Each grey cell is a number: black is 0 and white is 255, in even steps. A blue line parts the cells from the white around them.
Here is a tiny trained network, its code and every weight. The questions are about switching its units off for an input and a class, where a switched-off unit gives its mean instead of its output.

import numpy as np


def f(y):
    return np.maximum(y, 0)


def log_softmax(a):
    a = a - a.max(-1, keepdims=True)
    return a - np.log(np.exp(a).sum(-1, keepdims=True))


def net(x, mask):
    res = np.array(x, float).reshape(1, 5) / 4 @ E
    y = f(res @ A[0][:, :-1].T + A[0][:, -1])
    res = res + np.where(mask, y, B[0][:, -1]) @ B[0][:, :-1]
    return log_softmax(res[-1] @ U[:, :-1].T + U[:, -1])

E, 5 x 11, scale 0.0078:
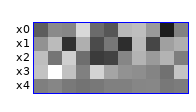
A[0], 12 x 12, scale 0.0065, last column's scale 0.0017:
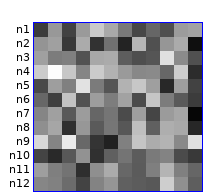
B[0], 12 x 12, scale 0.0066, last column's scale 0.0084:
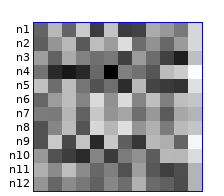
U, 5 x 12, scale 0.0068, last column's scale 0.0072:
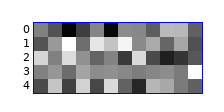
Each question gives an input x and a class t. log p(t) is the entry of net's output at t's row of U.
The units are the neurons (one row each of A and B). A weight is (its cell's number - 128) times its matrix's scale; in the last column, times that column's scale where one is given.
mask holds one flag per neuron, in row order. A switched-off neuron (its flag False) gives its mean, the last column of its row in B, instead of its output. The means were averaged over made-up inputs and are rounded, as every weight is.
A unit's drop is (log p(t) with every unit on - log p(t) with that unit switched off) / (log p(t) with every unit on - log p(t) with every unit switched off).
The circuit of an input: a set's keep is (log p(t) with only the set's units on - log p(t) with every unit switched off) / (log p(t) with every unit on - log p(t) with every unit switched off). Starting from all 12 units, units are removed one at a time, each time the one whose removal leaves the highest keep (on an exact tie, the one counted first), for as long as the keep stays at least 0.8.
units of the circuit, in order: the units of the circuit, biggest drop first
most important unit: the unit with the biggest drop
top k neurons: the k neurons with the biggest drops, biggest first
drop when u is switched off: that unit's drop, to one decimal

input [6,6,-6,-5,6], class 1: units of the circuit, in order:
n2, n8
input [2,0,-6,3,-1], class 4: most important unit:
n1
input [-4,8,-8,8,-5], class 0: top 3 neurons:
n4, n9, n6
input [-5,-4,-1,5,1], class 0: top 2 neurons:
n4, n5
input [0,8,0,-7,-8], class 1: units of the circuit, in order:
n2, n8
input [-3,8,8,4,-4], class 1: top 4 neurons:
n8, n2, n7, n1
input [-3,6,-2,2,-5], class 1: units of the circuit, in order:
n8, n2
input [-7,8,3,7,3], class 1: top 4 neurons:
n8, n2, n7, n10
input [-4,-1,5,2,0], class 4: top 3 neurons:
n9, n5, n10
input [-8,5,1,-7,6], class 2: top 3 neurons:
n4, n3, n11
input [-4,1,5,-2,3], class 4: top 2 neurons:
n9, n5
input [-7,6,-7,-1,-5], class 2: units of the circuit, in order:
n3, n11
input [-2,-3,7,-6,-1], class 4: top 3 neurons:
n9, n4, n5
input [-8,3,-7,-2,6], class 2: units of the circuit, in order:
n3, n11
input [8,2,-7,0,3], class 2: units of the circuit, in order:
n5
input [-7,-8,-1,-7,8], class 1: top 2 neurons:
n6, n4
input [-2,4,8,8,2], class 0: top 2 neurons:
n4, n1
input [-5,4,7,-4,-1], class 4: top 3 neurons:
n9, n4, n5
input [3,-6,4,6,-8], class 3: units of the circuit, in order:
n9, n4
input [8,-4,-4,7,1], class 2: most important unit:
n5
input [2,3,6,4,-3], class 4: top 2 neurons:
n9, n10
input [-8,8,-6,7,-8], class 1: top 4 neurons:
n8, n2, n7, n5
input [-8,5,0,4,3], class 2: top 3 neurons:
n3, n11, n12
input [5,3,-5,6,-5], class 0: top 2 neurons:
n4, n9
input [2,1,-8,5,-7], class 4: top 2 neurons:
n1, n10
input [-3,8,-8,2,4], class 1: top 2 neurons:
n8, n2
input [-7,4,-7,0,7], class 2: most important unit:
n3
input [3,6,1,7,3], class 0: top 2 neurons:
n4, n6
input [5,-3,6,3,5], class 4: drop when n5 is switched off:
-0.1
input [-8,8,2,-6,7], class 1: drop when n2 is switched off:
0.4
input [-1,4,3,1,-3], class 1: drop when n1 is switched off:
0.2
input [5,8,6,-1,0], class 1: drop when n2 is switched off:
0.3
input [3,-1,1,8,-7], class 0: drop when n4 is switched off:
0.7
